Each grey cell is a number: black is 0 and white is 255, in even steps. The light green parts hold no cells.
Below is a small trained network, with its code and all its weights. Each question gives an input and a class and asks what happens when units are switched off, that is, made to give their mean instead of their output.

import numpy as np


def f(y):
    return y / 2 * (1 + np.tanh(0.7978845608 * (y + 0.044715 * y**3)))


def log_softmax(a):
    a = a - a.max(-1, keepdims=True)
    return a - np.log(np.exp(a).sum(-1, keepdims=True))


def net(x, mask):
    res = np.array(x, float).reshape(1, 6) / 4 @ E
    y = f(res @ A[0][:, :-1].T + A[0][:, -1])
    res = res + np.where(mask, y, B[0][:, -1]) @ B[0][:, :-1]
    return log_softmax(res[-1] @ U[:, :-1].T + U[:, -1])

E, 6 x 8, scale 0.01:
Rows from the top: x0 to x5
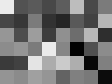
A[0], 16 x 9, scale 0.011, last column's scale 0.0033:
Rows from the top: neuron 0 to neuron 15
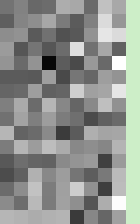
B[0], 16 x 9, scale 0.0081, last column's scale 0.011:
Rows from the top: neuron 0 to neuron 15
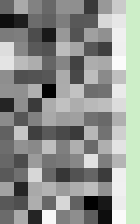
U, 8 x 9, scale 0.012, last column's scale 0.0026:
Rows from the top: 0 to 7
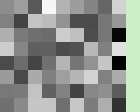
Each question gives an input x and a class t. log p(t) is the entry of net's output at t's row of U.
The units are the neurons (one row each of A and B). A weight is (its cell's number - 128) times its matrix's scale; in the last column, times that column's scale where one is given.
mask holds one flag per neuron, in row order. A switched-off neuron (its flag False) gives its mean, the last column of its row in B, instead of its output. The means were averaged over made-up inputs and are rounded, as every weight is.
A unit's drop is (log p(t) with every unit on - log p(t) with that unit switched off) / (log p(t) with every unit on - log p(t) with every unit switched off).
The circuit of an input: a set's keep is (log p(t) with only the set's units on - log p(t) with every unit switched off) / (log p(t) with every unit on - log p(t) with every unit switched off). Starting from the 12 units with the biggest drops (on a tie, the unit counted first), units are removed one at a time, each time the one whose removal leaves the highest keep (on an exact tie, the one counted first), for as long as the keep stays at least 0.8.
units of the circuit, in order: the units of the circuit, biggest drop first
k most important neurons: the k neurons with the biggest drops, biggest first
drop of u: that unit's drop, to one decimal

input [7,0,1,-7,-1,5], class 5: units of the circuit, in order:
(neuron 11)
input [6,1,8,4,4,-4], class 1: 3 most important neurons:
(neuron 6; neuron 2; neuron 14)
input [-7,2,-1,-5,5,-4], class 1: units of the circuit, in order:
(neuron 14; neuron 12)
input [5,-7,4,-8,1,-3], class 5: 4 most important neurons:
(neuron 13; neuron 11; neuron 15; neuron 14)
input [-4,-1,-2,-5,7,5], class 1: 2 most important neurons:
(neuron 12; neuron 14)
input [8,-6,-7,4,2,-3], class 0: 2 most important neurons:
(neuron 6; neuron 7)
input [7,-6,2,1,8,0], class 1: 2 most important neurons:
(neuron 6; neuron 12)
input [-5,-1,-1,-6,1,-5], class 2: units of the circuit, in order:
(neuron 6; neuron 9)
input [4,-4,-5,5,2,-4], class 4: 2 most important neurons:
(neuron 1; neuron 7)
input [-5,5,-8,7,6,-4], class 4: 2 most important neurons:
(neuron 7; neuron 1)
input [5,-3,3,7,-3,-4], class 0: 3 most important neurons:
(neuron 15; neuron 4; neuron 12)
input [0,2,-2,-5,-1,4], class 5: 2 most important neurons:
(neuron 14; neuron 15)
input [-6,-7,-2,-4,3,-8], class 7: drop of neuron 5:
0.2
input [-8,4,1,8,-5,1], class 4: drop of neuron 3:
0.0
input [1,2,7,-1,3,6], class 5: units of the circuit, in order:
(neuron 13)
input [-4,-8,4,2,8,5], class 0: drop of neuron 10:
0.1
